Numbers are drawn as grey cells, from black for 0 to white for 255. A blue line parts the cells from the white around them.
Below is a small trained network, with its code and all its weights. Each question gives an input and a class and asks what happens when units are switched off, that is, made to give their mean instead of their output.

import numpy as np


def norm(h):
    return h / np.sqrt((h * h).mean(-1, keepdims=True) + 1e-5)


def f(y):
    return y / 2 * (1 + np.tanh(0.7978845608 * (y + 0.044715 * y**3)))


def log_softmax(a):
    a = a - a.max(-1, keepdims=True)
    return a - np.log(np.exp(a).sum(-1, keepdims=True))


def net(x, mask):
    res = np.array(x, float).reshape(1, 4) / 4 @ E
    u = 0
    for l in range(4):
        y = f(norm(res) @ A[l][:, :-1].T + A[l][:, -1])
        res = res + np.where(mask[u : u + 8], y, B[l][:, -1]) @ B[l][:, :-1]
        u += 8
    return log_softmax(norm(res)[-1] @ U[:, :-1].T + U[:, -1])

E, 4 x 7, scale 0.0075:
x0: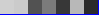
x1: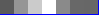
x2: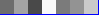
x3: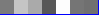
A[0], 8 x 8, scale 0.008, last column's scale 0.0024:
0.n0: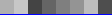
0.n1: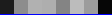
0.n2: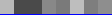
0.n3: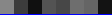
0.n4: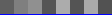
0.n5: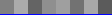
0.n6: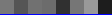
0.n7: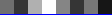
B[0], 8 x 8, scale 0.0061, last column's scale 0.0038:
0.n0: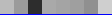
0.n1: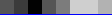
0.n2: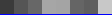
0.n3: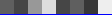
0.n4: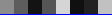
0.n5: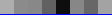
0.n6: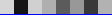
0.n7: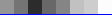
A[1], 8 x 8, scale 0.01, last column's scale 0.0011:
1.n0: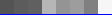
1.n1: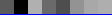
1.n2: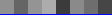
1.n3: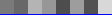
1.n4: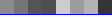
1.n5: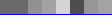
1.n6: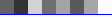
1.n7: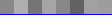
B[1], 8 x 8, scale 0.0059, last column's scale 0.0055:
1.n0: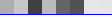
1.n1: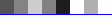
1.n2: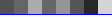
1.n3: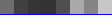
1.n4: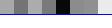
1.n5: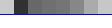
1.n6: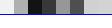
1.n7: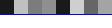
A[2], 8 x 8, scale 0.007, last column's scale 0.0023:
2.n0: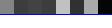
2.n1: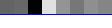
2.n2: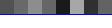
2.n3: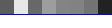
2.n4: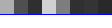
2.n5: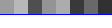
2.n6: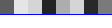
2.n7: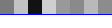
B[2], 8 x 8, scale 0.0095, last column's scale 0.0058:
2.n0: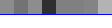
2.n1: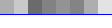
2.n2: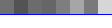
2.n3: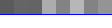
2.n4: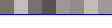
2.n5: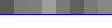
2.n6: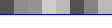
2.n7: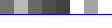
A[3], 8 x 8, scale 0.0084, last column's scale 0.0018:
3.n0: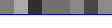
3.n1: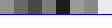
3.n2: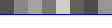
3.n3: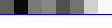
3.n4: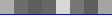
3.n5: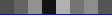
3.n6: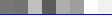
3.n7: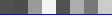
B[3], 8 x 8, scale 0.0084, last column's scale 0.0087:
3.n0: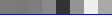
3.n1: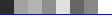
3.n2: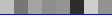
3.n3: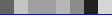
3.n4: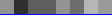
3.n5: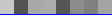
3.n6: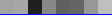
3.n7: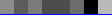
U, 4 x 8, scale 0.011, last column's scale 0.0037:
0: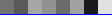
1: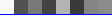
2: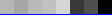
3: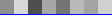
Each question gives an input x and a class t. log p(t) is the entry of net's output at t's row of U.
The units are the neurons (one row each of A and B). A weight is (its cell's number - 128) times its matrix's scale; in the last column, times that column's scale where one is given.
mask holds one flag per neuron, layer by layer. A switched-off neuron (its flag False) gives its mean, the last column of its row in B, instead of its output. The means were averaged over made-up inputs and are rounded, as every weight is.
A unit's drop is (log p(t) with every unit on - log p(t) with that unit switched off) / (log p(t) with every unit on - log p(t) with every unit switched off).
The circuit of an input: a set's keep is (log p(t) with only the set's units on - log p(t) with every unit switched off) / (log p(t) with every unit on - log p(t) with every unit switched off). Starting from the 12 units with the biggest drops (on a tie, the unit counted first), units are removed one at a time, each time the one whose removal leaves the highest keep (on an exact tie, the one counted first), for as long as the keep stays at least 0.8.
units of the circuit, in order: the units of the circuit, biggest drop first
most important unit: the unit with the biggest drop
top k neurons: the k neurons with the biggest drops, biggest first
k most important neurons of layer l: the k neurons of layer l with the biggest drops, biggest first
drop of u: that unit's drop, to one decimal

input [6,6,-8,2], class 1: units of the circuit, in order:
[3.n3, 1.n1]
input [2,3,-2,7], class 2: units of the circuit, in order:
[2.n6]
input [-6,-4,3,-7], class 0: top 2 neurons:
[1.n1, 0.n6]
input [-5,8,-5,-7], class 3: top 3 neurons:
[0.n7, 1.n6, 1.n0]
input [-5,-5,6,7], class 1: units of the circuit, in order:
[0.n4, 2.n0]
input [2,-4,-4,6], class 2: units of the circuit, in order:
[2.n6, 2.n7]
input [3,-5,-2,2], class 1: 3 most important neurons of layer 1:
[1.n0, 1.n1, 1.n7]
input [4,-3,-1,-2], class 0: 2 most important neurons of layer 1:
[1.n6, 1.n2]
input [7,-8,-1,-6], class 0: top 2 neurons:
[0.n3, 0.n6]
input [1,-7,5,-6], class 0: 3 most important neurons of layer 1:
[1.n6, 1.n1, 1.n2]
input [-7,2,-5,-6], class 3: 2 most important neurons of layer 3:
[3.n6, 3.n3]
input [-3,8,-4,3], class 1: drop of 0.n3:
0.1
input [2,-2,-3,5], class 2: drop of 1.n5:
0.2
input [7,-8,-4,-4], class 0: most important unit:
0.n3
